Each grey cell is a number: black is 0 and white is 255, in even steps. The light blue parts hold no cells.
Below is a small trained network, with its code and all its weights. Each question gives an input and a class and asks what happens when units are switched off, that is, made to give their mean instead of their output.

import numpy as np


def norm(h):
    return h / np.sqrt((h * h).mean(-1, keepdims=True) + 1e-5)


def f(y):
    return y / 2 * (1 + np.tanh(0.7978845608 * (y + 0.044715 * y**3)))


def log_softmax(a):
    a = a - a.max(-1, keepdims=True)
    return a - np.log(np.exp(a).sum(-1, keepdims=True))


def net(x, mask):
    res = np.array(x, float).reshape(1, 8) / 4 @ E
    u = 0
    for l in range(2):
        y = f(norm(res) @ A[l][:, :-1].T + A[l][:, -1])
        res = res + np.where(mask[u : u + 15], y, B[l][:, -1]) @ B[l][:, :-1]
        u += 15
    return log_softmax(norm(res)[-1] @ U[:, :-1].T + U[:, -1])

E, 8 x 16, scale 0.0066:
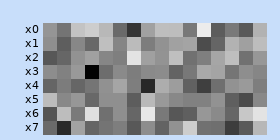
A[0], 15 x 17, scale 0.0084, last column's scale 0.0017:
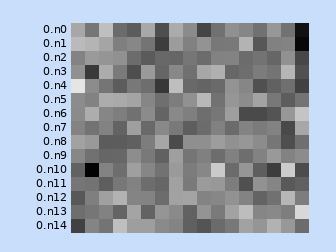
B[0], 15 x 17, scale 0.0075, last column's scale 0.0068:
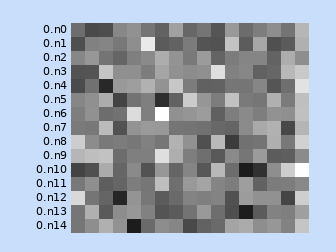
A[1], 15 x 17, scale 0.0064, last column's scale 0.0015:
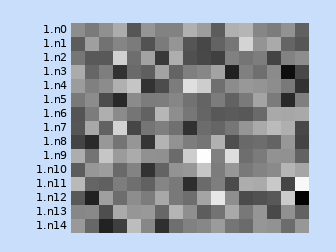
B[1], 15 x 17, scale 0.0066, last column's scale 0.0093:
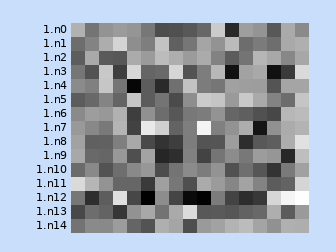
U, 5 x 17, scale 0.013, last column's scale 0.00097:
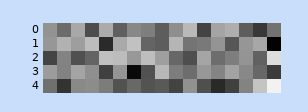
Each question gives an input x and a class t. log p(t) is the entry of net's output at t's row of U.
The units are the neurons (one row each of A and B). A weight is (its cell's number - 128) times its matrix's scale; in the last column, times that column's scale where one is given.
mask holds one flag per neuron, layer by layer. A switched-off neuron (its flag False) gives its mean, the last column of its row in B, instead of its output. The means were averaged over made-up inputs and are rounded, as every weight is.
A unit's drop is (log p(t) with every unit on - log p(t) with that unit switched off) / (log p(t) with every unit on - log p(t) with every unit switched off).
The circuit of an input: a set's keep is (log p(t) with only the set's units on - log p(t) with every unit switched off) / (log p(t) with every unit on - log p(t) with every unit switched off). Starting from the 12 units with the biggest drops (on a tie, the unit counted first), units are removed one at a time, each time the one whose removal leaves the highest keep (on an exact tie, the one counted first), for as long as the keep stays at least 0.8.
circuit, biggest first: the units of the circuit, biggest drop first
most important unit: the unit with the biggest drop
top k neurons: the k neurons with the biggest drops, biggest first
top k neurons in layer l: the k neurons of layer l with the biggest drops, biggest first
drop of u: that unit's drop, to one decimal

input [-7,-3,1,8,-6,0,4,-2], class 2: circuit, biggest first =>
0.n4, 1.n12
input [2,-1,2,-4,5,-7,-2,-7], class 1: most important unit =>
0.n14
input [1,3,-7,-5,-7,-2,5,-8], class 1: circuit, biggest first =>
0.n14, 1.n7
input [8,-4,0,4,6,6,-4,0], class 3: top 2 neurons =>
0.n5, 1.n9
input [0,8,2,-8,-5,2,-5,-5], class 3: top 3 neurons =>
0.n5, 1.n4, 0.n12
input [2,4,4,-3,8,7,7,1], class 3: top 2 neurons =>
0.n12, 1.n12
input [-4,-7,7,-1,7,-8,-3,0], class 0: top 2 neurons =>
1.n3, 0.n8
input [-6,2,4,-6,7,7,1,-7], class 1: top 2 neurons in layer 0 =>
0.n12, 0.n14
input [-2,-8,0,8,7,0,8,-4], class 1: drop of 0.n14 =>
0.3
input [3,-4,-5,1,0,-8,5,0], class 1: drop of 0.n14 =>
0.1
